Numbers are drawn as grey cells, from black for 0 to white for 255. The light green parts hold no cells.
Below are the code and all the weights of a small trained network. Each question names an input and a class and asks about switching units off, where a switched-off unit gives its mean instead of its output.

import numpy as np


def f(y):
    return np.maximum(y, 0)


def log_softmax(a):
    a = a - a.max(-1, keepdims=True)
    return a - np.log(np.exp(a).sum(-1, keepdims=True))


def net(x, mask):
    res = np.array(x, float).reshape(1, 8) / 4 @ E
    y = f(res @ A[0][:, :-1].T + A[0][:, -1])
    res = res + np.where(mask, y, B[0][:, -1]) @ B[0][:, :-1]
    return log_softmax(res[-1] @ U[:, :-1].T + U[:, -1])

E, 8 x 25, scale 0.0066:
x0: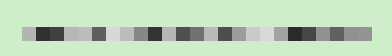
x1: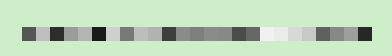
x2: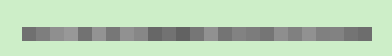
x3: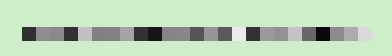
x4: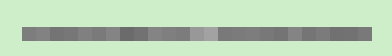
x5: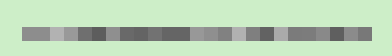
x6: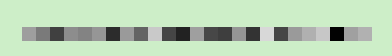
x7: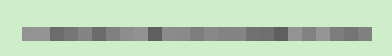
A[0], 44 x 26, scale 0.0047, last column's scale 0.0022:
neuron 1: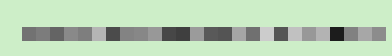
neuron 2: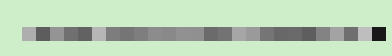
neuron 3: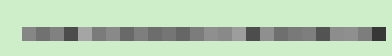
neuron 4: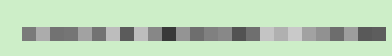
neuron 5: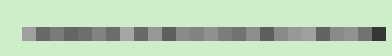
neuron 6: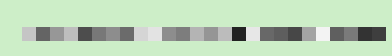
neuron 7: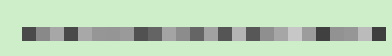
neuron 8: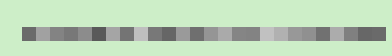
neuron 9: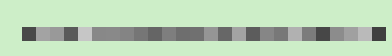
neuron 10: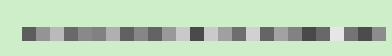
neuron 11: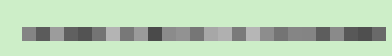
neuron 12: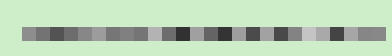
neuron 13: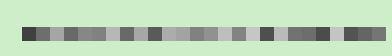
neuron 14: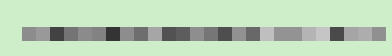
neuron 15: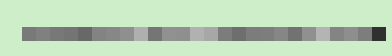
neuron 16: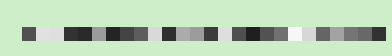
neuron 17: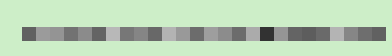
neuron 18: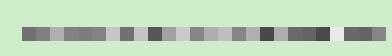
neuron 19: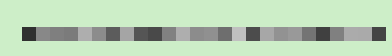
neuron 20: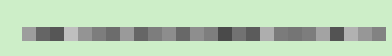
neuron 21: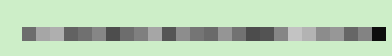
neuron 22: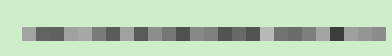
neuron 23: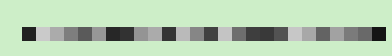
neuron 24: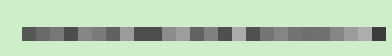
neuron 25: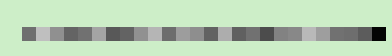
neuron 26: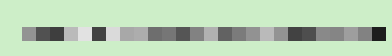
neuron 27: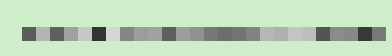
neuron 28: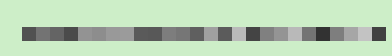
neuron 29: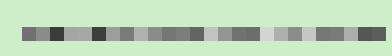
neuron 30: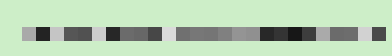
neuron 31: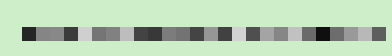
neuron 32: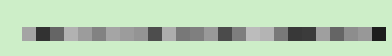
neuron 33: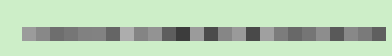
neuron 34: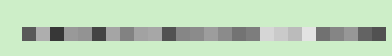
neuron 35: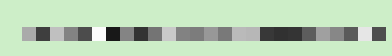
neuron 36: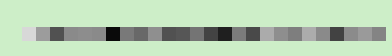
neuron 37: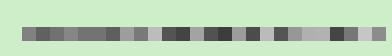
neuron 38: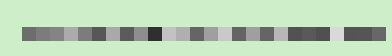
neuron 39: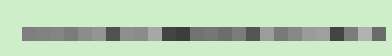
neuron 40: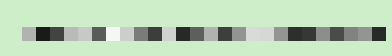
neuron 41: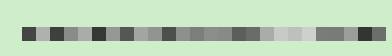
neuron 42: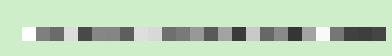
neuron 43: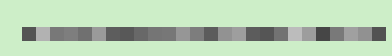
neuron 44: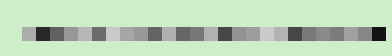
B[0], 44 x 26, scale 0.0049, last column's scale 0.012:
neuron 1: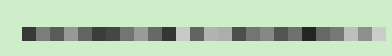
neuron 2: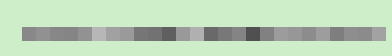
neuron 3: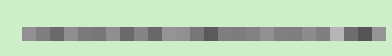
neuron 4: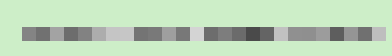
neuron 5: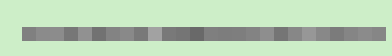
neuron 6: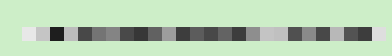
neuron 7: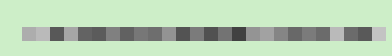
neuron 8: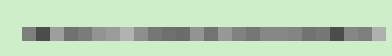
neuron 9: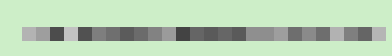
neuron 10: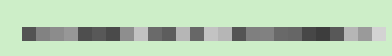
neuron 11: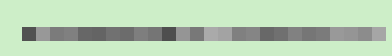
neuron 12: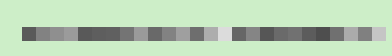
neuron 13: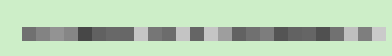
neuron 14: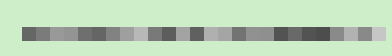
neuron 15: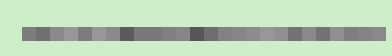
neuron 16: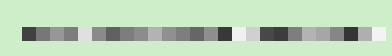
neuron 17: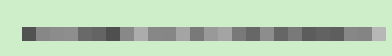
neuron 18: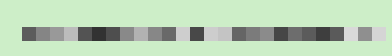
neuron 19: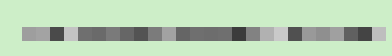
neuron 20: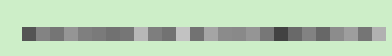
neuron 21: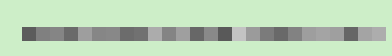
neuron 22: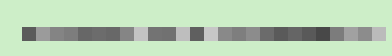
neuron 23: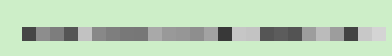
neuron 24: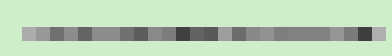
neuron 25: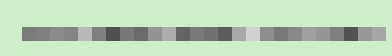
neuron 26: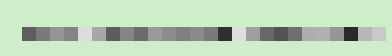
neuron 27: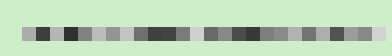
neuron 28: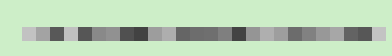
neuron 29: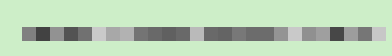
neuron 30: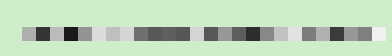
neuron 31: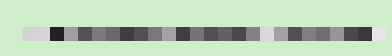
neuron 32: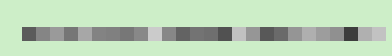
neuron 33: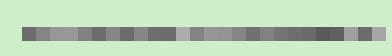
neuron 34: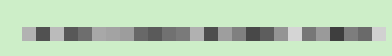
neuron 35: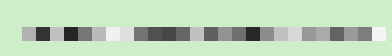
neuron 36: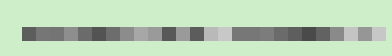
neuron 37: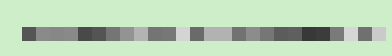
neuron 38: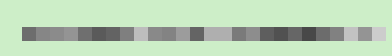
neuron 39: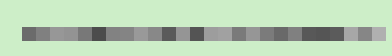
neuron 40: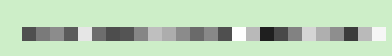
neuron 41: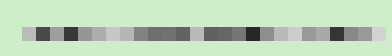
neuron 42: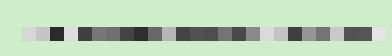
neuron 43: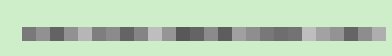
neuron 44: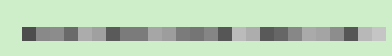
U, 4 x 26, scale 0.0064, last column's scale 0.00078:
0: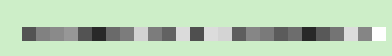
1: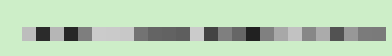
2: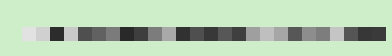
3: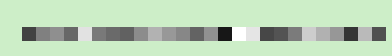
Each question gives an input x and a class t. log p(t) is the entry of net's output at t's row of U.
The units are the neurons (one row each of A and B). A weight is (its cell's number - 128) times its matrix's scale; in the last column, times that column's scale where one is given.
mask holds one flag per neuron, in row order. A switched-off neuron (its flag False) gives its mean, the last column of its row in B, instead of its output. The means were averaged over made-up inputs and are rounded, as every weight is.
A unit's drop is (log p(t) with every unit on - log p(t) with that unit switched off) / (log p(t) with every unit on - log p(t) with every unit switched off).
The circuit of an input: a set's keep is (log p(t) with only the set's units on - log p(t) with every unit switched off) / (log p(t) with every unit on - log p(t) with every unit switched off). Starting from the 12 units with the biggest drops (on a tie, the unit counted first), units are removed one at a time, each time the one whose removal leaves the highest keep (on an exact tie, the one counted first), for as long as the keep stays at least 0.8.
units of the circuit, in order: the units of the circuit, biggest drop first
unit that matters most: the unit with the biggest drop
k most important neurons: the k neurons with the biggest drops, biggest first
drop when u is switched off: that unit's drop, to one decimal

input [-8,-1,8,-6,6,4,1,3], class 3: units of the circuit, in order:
(neuron 16)
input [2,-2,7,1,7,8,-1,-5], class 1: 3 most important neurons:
(neuron 16; neuron 23; neuron 26)
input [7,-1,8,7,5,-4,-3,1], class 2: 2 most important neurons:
(neuron 31; neuron 28)
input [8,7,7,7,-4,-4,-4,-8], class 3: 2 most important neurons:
(neuron 40; neuron 26)
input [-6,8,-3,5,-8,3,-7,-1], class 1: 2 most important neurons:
(neuron 41; neuron 27)
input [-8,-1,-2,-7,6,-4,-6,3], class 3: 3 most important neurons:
(neuron 16; neuron 23; neuron 31)
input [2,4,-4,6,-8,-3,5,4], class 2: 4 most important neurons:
(neuron 31; neuron 28; neuron 19; neuron 18)
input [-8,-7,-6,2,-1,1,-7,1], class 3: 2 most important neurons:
(neuron 16; neuron 23)
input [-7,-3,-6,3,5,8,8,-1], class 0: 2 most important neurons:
(neuron 1; neuron 37)
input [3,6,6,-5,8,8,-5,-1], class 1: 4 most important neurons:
(neuron 41; neuron 27; neuron 29; neuron 34)
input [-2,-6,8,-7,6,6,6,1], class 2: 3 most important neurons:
(neuron 42; neuron 6; neuron 18)
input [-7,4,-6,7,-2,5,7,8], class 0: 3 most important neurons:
(neuron 1; neuron 37; neuron 36)
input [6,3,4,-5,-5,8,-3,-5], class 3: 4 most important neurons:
(neuron 40; neuron 26; neuron 31; neuron 44)
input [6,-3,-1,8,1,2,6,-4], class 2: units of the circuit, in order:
(neuron 31)
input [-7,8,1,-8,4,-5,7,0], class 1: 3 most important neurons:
(neuron 41; neuron 34; neuron 27)
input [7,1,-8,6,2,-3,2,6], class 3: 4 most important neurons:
(neuron 40; neuron 26; neuron 42; neuron 6)
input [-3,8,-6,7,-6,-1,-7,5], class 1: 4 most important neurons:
(neuron 41; neuron 27; neuron 34; neuron 4)
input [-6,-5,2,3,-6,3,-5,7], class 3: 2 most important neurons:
(neuron 16; neuron 23)
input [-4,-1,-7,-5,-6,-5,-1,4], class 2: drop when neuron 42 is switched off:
0.2
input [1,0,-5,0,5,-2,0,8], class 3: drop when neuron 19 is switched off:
0.1
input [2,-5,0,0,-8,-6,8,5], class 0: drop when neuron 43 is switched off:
0.0
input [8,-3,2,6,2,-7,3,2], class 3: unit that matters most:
neuron 40
